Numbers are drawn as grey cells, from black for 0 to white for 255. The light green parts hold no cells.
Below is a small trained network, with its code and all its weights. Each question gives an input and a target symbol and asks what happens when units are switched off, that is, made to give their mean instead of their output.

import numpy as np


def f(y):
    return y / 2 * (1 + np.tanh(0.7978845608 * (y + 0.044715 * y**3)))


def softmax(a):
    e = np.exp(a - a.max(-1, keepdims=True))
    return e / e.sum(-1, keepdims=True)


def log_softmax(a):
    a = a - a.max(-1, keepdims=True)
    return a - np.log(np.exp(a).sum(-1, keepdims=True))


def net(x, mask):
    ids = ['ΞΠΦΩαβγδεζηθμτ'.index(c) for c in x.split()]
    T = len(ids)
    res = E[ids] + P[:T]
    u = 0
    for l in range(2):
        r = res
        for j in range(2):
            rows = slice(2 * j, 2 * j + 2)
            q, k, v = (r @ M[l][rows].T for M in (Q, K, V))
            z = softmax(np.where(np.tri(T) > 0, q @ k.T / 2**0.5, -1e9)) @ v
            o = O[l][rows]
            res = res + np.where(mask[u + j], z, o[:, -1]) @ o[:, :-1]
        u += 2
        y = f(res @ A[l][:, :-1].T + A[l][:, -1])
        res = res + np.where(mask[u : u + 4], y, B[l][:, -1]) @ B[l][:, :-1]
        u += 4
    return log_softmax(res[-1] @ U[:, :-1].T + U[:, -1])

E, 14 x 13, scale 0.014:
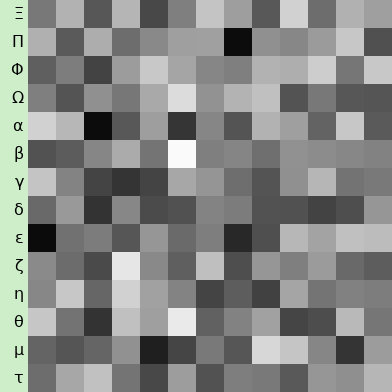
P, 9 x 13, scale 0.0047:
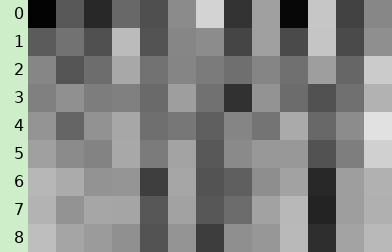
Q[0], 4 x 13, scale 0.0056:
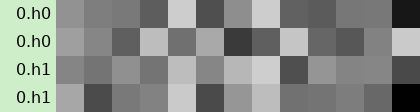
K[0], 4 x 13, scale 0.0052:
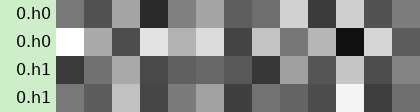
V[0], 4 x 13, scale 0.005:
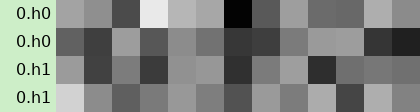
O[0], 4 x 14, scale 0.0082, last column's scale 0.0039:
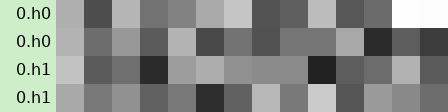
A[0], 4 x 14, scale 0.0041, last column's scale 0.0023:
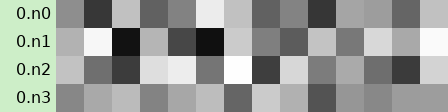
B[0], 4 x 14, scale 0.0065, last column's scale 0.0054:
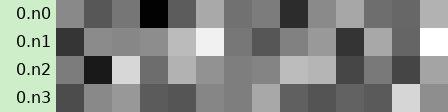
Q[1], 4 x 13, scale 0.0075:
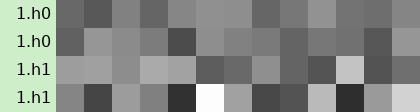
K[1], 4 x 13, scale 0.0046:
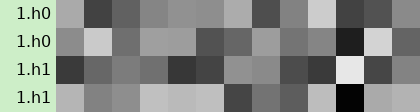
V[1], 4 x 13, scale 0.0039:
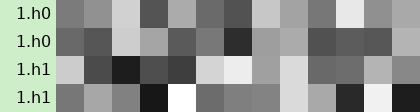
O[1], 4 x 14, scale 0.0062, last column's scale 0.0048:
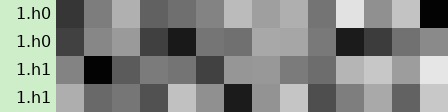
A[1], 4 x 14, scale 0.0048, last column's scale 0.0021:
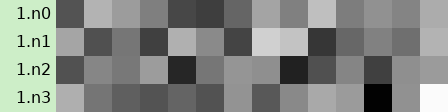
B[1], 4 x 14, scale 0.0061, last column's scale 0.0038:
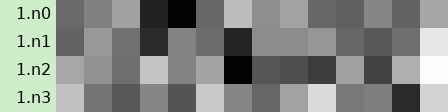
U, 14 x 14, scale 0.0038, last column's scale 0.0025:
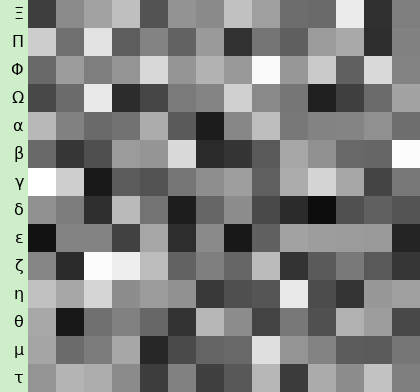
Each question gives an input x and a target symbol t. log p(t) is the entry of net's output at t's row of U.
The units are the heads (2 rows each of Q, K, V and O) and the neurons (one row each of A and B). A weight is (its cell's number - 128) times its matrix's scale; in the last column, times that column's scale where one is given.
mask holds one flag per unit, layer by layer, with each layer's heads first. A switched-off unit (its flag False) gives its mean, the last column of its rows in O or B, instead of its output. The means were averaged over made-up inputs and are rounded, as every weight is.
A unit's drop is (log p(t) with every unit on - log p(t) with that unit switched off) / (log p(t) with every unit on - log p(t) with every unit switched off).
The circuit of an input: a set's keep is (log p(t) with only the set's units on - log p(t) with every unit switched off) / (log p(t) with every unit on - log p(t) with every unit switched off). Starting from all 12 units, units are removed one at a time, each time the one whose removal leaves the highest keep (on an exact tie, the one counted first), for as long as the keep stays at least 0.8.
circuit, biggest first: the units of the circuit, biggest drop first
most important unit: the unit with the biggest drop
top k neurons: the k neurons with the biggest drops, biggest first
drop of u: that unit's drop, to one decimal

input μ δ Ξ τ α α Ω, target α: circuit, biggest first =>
1.h1; 0.n1; 1.n1; 0.n2
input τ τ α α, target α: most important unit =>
1.h1
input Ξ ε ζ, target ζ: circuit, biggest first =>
0.n2; 0.h1; 1.n1
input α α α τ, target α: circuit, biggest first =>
1.h1; 0.n1; 0.h1; 1.n1
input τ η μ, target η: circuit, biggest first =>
1.h1; 0.h0
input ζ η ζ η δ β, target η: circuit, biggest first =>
1.h1; 0.h0
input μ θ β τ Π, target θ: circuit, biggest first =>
1.h1; 0.h0; 0.h1; 0.n1
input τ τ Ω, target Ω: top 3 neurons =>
0.n2; 0.n3; 1.n1
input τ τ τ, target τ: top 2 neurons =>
1.n2; 0.n1
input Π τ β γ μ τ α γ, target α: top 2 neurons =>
0.n1; 1.n1
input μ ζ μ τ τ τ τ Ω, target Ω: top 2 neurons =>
0.n2; 0.n3
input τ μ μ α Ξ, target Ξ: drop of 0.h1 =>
0.2
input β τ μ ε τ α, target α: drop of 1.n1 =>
0.3
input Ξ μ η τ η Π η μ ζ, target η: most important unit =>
1.h1
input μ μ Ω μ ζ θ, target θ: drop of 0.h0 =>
0.6
